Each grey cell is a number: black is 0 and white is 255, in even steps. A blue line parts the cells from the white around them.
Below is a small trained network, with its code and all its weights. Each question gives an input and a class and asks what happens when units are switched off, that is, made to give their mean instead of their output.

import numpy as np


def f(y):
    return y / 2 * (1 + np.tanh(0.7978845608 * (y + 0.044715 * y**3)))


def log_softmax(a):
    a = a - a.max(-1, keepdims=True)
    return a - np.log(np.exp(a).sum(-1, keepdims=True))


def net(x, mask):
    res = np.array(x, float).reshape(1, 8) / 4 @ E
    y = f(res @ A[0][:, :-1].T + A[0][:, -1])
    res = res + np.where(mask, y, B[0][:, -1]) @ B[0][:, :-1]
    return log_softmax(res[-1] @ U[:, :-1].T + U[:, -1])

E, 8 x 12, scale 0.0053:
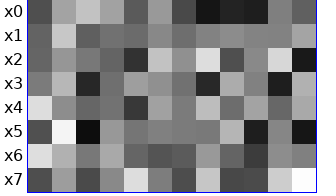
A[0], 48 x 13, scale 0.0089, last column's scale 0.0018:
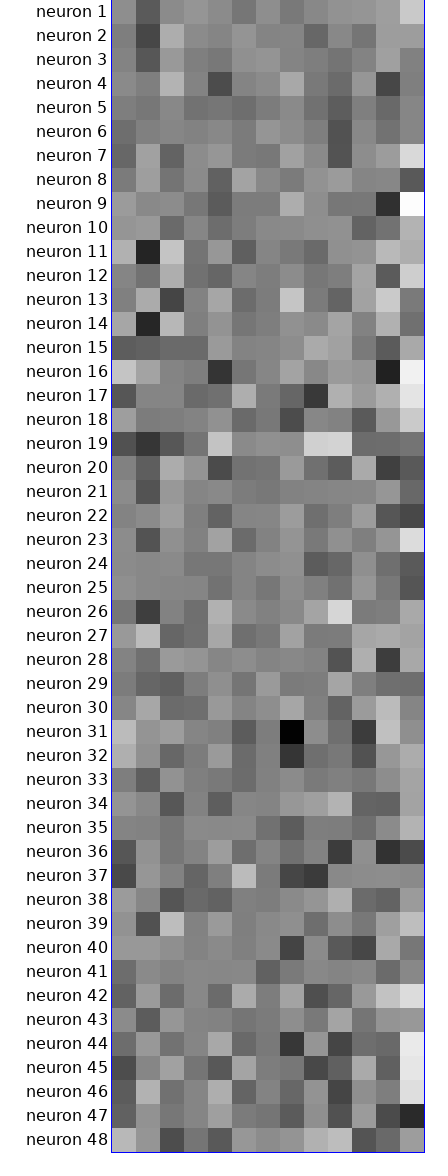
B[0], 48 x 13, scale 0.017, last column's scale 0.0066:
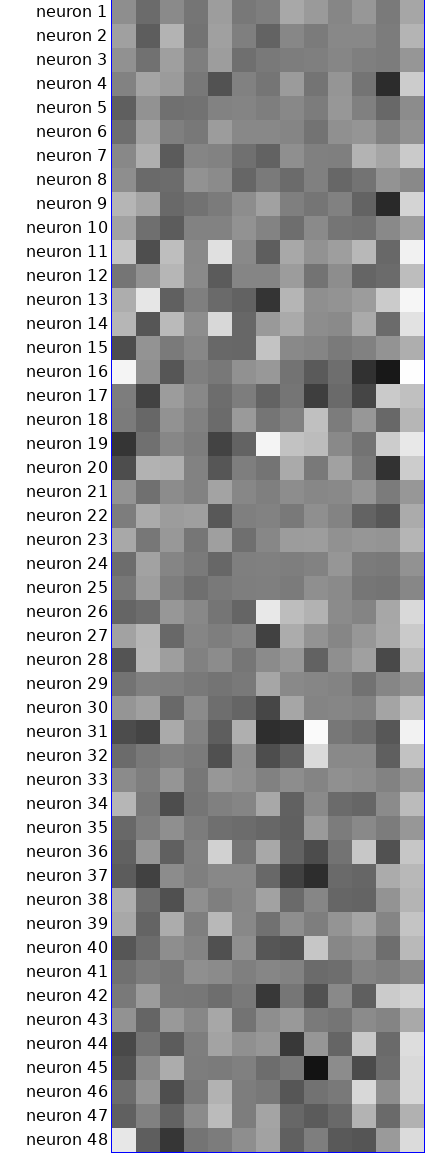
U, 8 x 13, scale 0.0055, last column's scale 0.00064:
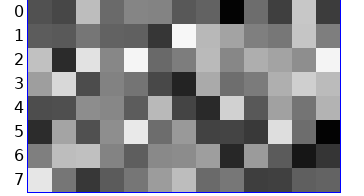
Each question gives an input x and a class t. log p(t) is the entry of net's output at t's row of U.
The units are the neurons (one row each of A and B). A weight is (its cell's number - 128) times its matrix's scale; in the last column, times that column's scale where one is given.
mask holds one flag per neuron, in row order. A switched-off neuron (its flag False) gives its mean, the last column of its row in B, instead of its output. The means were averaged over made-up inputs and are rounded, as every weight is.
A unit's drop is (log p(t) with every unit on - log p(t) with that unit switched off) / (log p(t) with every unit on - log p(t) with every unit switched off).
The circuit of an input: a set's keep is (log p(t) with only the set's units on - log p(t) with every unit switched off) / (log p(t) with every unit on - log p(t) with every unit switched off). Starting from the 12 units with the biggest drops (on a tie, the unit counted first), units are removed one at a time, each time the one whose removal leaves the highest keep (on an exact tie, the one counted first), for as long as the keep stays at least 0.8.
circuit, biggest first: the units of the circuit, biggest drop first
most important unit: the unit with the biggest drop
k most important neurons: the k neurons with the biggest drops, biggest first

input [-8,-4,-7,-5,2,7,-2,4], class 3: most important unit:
neuron 13
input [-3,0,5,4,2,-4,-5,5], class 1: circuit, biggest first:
[neuron 19; neuron 26]
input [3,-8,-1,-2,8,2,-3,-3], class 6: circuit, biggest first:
[neuron 20; neuron 4; neuron 46]
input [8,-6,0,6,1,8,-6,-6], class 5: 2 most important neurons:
[neuron 36; neuron 47]
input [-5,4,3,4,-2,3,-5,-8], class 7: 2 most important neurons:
[neuron 48; neuron 16]
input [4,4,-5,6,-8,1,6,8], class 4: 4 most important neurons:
[neuron 31; neuron 32; neuron 40; neuron 44]
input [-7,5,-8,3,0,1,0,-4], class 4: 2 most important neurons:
[neuron 31; neuron 32]
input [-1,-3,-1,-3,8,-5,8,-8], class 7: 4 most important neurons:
[neuron 16; neuron 48; neuron 9; neuron 34]
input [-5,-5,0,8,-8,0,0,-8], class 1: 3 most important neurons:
[neuron 19; neuron 26; neuron 15]
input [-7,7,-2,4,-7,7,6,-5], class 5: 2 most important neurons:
[neuron 44; neuron 46]
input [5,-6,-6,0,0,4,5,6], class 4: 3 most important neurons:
[neuron 31; neuron 32; neuron 40]
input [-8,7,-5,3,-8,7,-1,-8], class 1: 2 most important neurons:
[neuron 19; neuron 15]
